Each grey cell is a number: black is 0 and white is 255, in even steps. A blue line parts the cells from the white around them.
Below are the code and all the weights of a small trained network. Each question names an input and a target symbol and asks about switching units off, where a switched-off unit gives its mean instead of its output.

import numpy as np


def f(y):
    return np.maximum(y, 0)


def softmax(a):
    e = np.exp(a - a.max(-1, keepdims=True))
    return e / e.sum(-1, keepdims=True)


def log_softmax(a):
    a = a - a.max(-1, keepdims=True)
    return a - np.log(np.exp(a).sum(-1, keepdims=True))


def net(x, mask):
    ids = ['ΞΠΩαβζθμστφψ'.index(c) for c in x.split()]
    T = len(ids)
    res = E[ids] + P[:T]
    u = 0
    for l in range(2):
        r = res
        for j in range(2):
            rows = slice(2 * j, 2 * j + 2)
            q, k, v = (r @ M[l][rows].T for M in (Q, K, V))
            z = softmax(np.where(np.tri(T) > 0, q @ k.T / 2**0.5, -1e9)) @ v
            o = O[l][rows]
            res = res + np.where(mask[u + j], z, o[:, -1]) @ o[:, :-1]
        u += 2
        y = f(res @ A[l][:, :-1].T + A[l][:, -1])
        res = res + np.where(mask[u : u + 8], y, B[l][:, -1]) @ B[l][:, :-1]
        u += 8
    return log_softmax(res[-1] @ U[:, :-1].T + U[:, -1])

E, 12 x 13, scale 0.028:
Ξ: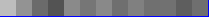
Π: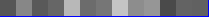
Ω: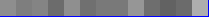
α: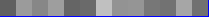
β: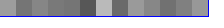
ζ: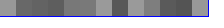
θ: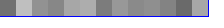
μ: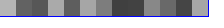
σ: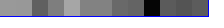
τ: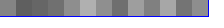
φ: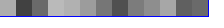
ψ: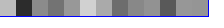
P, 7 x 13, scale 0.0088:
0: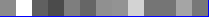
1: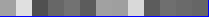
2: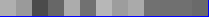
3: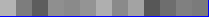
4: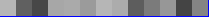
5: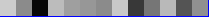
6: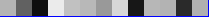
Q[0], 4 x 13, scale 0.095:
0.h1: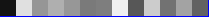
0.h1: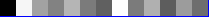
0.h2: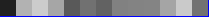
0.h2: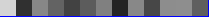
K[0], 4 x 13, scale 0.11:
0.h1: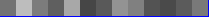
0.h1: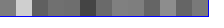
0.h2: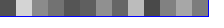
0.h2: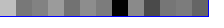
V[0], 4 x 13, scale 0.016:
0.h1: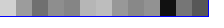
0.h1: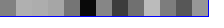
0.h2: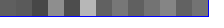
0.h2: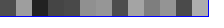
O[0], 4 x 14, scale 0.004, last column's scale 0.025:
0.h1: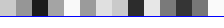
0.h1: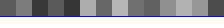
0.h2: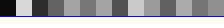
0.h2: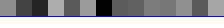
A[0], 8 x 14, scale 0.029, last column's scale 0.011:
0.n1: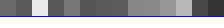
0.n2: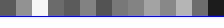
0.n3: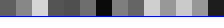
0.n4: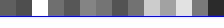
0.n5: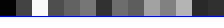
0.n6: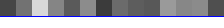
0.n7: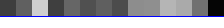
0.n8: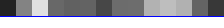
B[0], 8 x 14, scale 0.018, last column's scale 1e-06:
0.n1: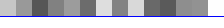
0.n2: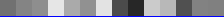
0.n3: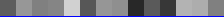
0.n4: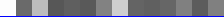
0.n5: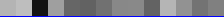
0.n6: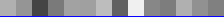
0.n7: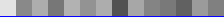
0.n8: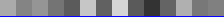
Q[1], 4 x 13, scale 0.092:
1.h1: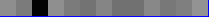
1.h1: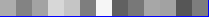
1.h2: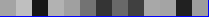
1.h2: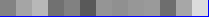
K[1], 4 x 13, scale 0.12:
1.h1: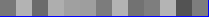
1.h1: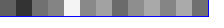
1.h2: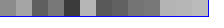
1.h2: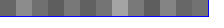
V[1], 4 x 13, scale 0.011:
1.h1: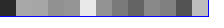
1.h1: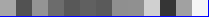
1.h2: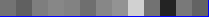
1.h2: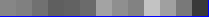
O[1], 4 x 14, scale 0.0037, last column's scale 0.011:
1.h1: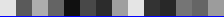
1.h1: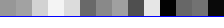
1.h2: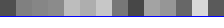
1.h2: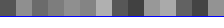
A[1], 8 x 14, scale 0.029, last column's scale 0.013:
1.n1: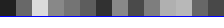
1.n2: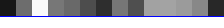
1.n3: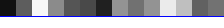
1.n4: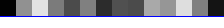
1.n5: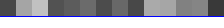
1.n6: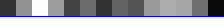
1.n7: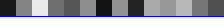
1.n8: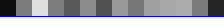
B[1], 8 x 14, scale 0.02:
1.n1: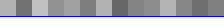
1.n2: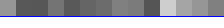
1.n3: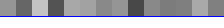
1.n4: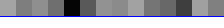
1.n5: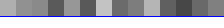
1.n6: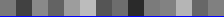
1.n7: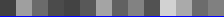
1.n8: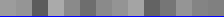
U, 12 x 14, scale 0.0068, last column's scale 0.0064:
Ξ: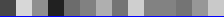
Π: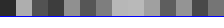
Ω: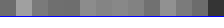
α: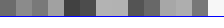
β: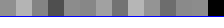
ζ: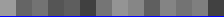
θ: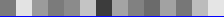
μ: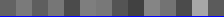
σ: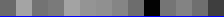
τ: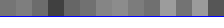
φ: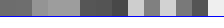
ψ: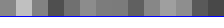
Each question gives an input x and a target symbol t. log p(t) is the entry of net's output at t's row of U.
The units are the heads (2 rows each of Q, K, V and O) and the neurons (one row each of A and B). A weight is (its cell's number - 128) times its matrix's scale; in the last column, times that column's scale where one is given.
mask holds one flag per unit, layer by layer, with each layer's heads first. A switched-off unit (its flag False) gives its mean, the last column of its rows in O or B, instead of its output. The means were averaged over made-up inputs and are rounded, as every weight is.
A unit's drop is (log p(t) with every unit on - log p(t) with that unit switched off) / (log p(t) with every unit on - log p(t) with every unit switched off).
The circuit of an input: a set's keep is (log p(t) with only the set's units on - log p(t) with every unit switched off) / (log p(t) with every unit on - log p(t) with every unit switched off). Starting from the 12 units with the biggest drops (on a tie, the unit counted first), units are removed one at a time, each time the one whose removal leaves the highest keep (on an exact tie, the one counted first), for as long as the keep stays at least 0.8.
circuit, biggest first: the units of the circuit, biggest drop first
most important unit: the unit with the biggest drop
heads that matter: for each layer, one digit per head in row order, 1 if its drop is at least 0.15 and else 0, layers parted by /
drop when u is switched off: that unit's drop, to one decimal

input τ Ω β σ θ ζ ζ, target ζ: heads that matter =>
00 / 10
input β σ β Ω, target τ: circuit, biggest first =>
0.h1, 1.h1
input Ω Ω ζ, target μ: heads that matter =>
01 / 10
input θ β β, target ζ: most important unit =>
0.h1
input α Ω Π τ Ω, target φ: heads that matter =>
10 / 00
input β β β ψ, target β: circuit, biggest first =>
0.h1, 0.h2
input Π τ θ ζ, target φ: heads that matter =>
11 / 00
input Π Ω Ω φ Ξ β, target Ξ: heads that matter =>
01 / 00
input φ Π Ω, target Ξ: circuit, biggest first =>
0.h2, 0.h1
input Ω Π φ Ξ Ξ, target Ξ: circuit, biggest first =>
0.h2, 1.h1
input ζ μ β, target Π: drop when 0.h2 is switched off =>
0.6
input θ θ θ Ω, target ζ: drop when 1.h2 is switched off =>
0.2
